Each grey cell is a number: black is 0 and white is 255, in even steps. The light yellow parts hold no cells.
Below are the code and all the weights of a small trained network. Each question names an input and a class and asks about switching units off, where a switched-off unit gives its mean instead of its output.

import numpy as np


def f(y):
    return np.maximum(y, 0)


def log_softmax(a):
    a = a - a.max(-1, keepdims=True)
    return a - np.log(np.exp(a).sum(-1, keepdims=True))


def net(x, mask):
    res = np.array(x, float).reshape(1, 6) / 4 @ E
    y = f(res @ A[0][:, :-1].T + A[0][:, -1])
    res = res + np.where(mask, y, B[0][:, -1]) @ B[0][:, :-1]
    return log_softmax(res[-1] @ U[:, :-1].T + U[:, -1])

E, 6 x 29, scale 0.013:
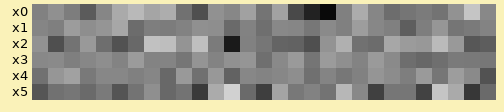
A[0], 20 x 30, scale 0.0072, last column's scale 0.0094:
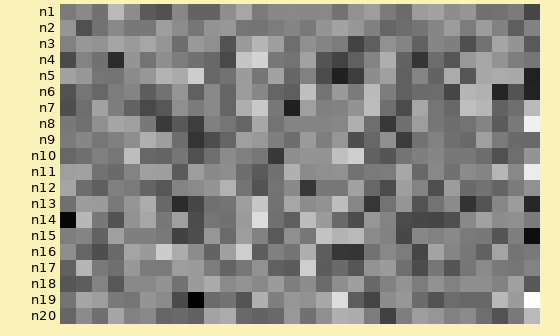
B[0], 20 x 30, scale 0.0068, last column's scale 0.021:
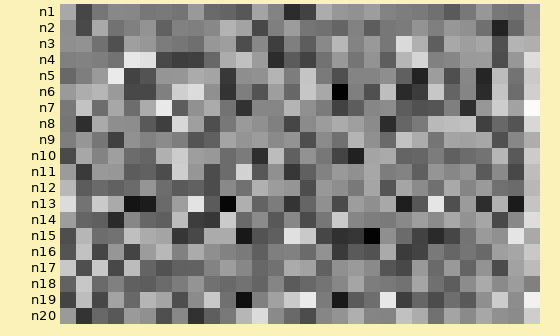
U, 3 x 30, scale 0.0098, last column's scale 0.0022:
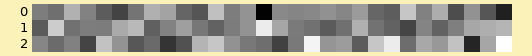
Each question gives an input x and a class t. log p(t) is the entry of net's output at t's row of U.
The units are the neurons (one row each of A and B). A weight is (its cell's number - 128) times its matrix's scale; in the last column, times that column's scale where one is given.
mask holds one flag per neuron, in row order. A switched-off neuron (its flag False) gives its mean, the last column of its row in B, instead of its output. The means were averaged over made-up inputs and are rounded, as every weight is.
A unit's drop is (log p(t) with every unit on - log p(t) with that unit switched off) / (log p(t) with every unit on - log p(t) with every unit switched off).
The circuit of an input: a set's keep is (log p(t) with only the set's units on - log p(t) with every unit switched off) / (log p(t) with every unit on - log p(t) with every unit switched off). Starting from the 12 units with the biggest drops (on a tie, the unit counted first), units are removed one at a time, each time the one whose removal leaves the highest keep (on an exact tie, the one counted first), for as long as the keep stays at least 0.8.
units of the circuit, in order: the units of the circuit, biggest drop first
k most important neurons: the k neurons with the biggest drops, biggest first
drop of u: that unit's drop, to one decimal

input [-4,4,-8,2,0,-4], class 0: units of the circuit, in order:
n13
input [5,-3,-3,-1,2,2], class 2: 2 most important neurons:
n4, n14
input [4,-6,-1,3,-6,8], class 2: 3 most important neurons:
n4, n14, n19
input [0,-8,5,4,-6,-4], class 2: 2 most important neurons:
n6, n13
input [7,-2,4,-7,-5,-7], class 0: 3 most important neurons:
n11, n19, n7
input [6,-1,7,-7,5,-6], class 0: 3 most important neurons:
n19, n7, n11
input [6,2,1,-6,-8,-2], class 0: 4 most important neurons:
n19, n7, n15, n11
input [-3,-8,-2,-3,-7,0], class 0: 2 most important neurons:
n7, n8
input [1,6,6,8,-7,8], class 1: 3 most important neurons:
n7, n13, n11
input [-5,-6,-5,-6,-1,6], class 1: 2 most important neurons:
n15, n19
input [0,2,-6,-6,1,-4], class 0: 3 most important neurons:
n13, n7, n11
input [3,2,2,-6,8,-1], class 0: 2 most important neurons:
n19, n7
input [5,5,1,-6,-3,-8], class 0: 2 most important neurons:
n11, n7
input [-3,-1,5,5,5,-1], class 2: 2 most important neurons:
n6, n13
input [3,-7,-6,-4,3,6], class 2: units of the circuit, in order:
n4
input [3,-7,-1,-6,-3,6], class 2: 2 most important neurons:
n4, n14
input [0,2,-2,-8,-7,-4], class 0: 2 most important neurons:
n7, n11
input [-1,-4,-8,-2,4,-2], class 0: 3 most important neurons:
n13, n7, n11
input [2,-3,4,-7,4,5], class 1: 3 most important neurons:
n7, n13, n8
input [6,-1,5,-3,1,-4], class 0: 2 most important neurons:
n19, n7
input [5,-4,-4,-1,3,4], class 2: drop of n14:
0.2
